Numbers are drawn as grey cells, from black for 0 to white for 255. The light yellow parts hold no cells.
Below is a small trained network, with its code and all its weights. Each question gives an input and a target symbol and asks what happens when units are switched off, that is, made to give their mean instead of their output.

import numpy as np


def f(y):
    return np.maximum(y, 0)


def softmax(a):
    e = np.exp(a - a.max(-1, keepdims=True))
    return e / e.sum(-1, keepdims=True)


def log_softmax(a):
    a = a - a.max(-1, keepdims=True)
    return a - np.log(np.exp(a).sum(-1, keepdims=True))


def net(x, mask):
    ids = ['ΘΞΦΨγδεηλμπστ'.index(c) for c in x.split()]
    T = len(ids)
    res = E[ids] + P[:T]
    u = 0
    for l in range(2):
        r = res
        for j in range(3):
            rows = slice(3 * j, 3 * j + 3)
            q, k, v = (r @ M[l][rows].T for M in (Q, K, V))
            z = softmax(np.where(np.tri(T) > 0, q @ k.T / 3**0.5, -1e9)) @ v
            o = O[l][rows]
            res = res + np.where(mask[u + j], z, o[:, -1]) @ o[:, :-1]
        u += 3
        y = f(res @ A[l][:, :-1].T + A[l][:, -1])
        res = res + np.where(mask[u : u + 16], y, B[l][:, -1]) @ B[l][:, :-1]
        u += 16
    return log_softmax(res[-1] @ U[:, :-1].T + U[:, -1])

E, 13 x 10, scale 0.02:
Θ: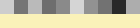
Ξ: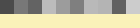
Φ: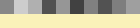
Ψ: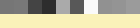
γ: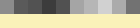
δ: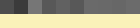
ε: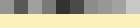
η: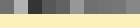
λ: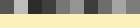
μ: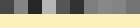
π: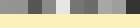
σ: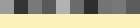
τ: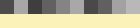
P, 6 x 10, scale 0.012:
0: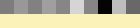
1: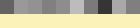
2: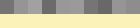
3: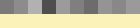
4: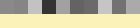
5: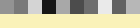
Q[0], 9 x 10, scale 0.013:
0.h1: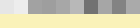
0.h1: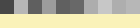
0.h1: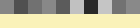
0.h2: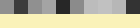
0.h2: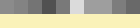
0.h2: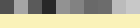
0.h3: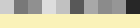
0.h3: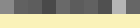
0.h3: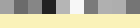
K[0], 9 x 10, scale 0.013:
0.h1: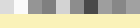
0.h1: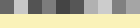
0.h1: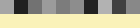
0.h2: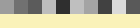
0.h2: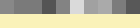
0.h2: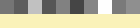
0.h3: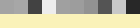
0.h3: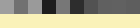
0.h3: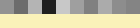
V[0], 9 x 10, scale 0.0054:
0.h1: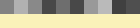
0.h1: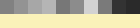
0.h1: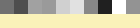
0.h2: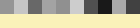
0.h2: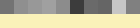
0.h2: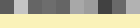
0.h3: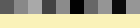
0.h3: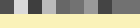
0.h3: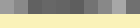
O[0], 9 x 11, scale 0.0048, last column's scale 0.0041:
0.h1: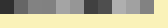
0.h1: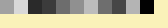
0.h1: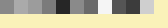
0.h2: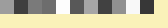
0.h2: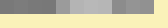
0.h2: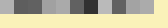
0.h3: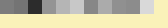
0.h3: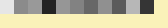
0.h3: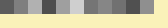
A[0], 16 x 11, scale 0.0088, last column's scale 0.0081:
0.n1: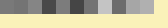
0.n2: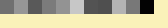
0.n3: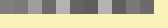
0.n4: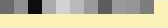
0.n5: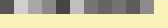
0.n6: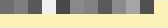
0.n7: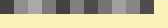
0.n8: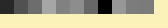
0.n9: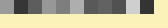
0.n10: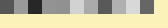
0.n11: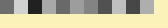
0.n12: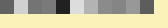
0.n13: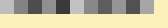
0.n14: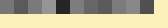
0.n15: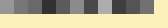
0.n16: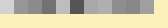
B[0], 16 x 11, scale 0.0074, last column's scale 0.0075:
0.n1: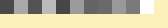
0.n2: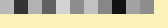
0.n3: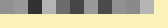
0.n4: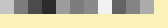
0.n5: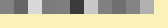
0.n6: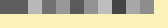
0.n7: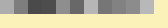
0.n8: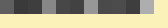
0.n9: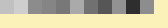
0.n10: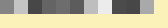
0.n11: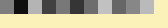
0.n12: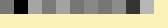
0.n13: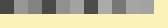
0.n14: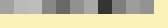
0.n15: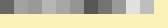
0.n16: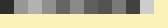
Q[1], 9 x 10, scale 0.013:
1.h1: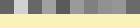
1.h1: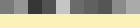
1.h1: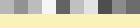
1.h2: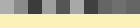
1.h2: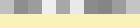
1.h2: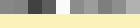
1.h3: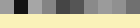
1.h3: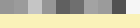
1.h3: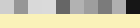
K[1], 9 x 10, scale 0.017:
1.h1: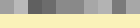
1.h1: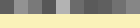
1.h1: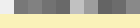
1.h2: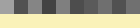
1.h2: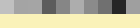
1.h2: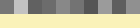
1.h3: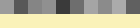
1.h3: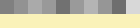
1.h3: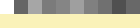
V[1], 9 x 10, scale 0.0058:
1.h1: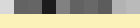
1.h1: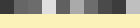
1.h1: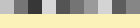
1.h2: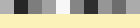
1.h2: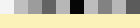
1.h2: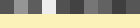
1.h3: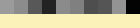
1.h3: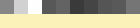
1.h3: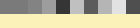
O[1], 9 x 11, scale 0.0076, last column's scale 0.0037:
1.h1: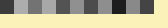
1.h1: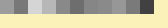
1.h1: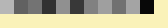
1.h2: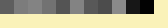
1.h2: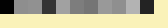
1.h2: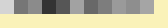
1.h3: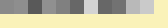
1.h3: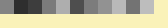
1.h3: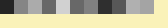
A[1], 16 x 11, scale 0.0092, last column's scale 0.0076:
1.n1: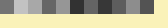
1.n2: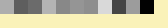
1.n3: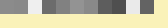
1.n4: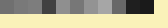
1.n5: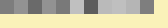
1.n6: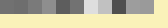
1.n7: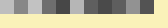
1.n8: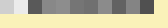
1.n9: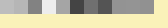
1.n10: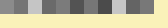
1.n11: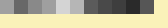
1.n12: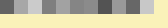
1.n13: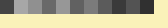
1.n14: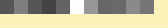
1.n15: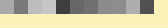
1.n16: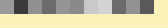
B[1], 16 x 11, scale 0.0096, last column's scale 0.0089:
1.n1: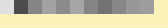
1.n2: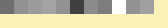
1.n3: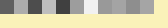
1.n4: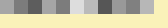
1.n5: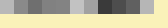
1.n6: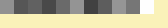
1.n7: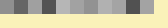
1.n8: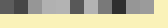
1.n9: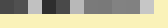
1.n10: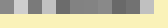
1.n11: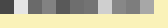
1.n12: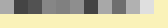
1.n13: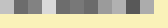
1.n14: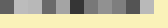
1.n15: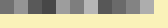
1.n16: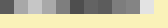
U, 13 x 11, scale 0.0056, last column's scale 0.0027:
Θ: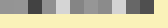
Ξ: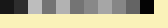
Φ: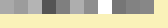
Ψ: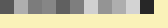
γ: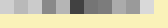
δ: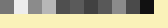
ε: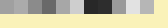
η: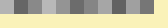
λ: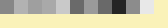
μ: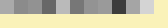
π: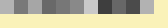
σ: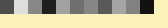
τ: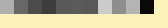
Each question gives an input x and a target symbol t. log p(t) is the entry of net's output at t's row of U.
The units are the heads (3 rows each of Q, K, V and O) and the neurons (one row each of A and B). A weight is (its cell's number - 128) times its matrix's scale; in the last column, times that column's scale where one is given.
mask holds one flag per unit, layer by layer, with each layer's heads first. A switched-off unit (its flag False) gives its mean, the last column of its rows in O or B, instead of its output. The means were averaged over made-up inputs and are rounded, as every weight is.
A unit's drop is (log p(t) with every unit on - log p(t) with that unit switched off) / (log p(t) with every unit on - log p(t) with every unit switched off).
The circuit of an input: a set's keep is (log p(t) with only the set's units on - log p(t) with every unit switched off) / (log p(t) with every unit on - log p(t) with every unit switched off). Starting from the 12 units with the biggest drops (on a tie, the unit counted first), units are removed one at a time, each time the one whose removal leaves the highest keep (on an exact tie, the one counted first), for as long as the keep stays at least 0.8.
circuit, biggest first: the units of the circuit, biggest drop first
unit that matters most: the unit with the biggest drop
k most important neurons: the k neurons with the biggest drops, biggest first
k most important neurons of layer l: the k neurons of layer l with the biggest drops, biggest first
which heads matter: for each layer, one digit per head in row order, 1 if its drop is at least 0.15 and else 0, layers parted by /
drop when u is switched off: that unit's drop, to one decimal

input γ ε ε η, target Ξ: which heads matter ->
010 / 000
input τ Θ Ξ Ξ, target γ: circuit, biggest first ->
1.h1, 1.n16
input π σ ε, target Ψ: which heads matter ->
000 / 010
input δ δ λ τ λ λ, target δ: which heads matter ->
101 / 110
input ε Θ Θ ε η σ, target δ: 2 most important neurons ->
1.n11, 1.n10
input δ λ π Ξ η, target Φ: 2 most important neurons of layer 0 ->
0.n5, 0.n11
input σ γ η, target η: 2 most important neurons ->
1.n13, 1.n1
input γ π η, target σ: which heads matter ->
111 / 110
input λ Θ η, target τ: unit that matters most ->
0.h2
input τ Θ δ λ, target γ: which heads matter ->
000 / 010
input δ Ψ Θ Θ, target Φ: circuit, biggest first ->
1.n11, 1.n7
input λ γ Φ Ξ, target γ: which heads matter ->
000 / 100
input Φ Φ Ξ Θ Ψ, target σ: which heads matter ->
101 / 101
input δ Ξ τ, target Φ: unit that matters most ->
0.h3
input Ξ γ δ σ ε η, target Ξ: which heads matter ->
011 / 000
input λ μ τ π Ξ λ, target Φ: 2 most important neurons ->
0.n2, 0.n11
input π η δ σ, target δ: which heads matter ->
001 / 010
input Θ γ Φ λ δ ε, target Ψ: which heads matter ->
011 / 011
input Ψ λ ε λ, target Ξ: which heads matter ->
010 / 000
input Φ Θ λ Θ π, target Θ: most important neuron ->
1.n4
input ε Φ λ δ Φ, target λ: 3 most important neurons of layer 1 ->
1.n8, 1.n6, 1.n12
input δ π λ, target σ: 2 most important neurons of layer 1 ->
1.n14, 1.n12
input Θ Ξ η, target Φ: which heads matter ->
000 / 001
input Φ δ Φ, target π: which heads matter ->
110 / 011
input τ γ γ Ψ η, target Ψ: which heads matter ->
011 / 011
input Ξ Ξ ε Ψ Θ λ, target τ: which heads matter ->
111 / 100
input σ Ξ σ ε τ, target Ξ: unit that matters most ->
0.h2
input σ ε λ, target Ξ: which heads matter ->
000 / 000
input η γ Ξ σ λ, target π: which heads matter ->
011 / 010
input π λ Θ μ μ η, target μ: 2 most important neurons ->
1.n8, 0.n10
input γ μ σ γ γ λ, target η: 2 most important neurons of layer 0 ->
0.n2, 0.n5
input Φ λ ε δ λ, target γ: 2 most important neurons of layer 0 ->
0.n2, 0.n11
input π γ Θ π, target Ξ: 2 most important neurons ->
1.n9, 0.n16
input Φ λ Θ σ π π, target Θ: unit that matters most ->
0.h1
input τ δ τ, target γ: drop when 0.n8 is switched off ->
0.2
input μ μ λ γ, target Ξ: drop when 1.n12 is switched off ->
0.0
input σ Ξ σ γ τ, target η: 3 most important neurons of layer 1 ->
1.n13, 1.n1, 1.n12
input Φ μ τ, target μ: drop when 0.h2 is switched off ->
0.5
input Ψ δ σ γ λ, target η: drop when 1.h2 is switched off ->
0.1
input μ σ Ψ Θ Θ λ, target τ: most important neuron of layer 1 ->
1.n16
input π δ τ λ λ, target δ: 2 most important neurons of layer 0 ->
0.n2, 0.n10
